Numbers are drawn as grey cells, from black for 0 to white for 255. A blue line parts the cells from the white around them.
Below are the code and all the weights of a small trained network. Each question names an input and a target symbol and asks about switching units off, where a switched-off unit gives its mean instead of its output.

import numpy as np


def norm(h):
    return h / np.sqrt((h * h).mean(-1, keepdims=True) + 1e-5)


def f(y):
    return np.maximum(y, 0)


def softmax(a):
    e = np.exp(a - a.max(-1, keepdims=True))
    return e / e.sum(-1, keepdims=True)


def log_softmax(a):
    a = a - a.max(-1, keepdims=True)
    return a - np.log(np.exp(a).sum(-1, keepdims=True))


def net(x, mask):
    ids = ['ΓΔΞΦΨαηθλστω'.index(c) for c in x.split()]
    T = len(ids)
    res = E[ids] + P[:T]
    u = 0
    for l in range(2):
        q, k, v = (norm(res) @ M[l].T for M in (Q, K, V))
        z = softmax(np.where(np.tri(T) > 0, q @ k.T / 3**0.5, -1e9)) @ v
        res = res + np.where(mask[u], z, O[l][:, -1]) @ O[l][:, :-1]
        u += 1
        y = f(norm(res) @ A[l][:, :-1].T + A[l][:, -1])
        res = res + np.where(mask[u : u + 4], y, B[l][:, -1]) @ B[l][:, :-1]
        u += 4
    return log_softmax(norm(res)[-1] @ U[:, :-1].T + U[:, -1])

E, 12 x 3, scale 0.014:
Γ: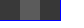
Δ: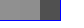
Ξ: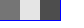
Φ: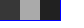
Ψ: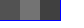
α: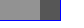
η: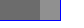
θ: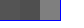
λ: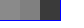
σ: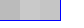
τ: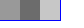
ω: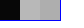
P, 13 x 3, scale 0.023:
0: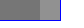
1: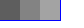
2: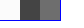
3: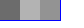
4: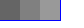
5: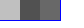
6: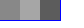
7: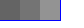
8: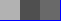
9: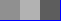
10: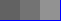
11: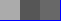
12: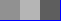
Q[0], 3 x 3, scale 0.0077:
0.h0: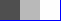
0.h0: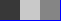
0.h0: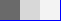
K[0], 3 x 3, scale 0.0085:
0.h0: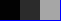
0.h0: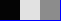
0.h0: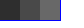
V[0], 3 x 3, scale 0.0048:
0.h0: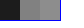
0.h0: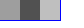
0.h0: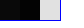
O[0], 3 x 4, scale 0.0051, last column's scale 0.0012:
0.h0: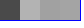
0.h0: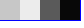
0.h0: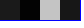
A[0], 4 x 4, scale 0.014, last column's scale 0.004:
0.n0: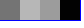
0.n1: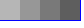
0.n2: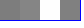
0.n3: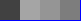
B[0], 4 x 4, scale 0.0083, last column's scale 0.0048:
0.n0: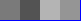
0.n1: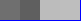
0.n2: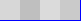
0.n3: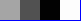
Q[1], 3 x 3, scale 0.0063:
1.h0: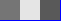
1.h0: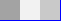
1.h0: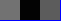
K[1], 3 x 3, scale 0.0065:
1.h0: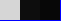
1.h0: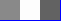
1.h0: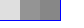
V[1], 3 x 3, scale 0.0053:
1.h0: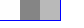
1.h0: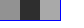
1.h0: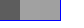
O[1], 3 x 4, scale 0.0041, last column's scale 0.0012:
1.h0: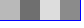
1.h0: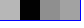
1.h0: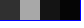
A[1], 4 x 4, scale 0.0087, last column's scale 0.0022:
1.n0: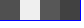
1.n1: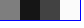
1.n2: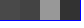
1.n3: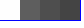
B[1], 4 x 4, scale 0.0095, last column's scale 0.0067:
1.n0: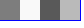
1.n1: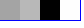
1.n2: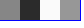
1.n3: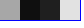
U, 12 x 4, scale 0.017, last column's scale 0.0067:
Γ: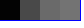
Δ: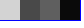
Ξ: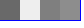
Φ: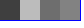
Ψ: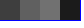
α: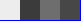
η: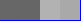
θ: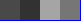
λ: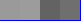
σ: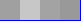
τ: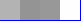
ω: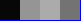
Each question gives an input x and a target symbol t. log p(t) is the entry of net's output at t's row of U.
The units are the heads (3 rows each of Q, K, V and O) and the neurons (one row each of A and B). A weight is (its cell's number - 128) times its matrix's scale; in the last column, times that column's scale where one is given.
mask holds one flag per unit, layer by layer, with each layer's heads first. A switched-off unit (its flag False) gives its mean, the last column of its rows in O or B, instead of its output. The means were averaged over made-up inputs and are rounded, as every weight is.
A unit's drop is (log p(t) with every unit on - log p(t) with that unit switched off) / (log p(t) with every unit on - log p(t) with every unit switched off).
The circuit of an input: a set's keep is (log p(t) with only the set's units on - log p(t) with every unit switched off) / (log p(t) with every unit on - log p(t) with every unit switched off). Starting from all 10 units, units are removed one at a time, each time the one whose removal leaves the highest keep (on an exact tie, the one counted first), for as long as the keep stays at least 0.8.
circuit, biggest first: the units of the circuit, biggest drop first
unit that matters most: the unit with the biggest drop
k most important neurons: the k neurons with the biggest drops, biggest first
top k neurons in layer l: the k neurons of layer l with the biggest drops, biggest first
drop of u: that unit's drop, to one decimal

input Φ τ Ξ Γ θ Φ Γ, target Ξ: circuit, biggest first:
(0.n3 1.n3 1.n0)
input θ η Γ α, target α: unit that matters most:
0.n3
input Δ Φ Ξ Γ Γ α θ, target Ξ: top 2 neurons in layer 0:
(0.n3 0.n0)
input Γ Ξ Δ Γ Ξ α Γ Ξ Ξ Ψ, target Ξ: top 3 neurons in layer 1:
(1.n3 1.n0 1.n1)
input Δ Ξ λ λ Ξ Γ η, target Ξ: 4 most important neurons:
(0.n3 1.n0 1.n3 1.n1)
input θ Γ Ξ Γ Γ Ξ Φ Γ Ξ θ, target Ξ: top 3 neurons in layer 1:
(1.n3 1.n0 1.n1)
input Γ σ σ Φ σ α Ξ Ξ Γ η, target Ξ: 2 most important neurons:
(0.n3 1.n3)
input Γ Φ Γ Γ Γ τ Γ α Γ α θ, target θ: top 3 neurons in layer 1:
(1.n2 1.n3 1.n0)
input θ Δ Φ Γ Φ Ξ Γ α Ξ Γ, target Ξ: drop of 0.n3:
0.4
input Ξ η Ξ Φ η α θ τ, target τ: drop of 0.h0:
-0.1
